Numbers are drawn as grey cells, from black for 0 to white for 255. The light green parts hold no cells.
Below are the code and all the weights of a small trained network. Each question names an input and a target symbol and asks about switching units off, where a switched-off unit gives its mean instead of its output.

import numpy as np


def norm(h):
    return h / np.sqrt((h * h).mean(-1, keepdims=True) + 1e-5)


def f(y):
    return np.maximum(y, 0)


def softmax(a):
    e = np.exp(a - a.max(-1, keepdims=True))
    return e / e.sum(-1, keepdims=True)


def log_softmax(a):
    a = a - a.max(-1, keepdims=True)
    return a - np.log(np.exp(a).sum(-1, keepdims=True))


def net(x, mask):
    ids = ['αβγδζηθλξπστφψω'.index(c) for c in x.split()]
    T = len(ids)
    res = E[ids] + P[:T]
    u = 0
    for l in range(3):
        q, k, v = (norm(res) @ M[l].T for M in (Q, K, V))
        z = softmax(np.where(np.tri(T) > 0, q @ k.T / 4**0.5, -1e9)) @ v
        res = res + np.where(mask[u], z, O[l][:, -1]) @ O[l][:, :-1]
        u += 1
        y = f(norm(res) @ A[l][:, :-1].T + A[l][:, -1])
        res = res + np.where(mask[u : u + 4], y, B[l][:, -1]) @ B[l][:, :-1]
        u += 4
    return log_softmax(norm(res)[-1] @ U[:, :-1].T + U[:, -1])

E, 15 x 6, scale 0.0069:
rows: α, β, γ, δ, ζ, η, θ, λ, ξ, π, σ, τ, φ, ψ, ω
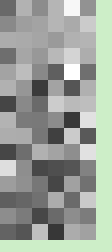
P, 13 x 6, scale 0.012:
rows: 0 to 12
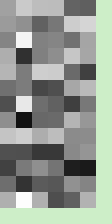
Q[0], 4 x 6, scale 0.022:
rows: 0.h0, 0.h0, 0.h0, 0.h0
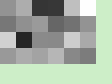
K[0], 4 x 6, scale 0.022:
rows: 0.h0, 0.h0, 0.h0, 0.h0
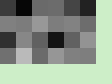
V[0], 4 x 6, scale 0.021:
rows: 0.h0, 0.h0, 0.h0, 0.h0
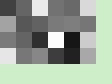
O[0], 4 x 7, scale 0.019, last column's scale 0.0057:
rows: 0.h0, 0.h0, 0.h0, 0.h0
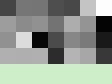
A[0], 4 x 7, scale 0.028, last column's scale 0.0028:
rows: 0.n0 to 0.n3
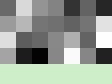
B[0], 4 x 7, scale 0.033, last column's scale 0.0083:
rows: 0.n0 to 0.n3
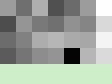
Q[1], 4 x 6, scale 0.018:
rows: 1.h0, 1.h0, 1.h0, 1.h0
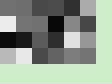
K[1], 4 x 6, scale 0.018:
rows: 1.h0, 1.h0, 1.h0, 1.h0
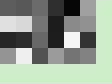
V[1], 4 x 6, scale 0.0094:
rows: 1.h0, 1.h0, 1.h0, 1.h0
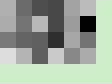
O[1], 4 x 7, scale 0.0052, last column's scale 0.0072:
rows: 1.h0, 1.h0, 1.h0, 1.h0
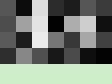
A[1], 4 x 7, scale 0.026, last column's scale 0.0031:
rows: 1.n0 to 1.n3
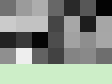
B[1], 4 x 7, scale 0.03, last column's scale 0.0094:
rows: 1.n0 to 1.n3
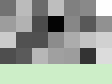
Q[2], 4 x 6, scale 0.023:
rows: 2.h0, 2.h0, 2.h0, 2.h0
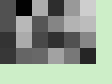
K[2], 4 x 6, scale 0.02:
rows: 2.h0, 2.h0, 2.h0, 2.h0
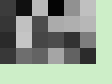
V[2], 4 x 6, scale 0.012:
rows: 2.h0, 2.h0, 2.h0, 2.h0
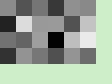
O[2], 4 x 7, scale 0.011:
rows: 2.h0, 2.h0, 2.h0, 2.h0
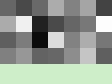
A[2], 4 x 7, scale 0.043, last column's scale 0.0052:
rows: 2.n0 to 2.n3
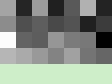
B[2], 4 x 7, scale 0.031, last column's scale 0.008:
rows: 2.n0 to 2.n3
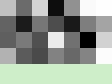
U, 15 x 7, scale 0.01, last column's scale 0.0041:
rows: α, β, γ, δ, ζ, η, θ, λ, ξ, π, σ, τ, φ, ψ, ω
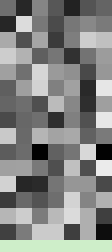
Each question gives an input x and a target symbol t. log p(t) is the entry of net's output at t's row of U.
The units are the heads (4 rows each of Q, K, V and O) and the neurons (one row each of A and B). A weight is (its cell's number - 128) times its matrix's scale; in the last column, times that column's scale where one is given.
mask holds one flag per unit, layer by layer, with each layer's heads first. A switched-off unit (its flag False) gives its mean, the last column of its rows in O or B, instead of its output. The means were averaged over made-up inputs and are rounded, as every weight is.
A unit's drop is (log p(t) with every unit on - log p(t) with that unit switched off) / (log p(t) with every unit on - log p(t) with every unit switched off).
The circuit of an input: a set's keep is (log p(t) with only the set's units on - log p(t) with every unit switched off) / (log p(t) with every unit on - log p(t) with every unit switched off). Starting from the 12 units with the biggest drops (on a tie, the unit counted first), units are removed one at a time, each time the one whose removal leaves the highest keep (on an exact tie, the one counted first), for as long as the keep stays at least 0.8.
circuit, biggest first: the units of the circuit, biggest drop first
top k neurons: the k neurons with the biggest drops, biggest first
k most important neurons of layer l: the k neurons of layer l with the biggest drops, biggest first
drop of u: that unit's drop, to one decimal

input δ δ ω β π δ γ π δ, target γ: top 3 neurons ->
[0.n0, 2.n0, 0.n3]
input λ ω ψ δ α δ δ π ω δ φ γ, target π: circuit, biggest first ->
[0.h0, 0.n3, 1.n2]
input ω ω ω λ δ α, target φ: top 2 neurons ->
[1.n3, 1.n2]
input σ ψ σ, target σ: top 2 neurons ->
[0.n2, 1.n1]
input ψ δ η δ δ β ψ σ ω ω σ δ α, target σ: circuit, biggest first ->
[0.h0, 1.n1]
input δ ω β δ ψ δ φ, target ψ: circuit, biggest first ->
[0.h0]
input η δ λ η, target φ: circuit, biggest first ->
[0.h0, 1.n3, 1.n2, 0.n1]
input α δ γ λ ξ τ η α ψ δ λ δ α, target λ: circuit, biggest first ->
[0.h0, 1.n3, 1.n1, 2.n1]
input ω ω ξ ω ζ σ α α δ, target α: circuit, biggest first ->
[0.h0, 2.h0, 0.n2, 2.n1]
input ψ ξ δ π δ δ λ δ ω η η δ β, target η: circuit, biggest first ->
[0.h0, 1.n3]
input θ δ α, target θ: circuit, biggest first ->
[0.h0, 1.n2, 2.n2]
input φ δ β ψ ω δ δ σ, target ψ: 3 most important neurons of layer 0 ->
[0.n2, 0.n3, 0.n0]
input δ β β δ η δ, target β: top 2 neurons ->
[0.n3, 0.n1]
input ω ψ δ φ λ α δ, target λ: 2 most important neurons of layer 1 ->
[1.n3, 1.n1]
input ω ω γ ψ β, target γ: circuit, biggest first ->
[0.n0, 0.h0]
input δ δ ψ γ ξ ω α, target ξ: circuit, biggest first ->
[0.h0]
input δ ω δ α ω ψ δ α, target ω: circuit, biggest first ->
[0.n3, 0.h0, 0.n2]
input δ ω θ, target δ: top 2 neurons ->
[0.n0, 1.n0]
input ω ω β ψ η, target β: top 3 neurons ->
[0.n0, 1.n0, 0.n1]
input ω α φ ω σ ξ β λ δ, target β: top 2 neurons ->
[0.n0, 1.n0]
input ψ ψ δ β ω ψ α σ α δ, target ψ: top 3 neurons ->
[0.n2, 0.n3, 2.n0]
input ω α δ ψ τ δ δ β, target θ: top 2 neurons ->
[2.n2, 1.n2]
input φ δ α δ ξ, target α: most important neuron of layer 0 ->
[0.n3]
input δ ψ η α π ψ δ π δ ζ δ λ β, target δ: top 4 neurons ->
[0.n0, 1.n0, 1.n2, 0.n3]
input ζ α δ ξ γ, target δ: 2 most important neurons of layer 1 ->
[1.n0, 1.n2]
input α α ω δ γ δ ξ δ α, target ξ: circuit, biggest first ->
[0.h0, 0.n3]
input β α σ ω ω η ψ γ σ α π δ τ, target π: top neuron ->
[0.n0]
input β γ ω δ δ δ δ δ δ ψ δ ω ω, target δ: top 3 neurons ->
[0.n0, 1.n0, 1.n2]
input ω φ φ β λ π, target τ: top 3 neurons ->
[1.n2, 2.n2, 2.n0]
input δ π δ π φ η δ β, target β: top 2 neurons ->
[0.n3, 0.n1]
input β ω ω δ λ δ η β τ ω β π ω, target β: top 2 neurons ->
[0.n0, 1.n0]
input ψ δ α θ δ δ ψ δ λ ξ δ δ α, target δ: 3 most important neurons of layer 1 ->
[1.n0, 1.n2, 1.n3]
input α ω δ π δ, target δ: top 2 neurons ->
[1.n0, 0.n0]
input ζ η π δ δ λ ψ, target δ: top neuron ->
[0.n0]
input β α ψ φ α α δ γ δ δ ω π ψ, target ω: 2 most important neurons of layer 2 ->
[2.n0, 2.n3]
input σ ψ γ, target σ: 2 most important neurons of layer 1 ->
[1.n1, 1.n3]
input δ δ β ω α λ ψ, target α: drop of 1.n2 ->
0.2
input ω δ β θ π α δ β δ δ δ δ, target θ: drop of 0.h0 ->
0.1
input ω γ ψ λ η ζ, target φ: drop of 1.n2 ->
0.3
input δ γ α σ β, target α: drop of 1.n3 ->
0.0
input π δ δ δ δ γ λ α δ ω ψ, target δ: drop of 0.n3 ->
0.1
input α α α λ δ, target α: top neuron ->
[2.n1]
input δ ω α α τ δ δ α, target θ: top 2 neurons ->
[1.n2, 2.n2]
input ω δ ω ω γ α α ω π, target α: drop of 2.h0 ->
0.9
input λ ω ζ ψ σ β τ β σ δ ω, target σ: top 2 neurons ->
[0.n2, 1.n1]
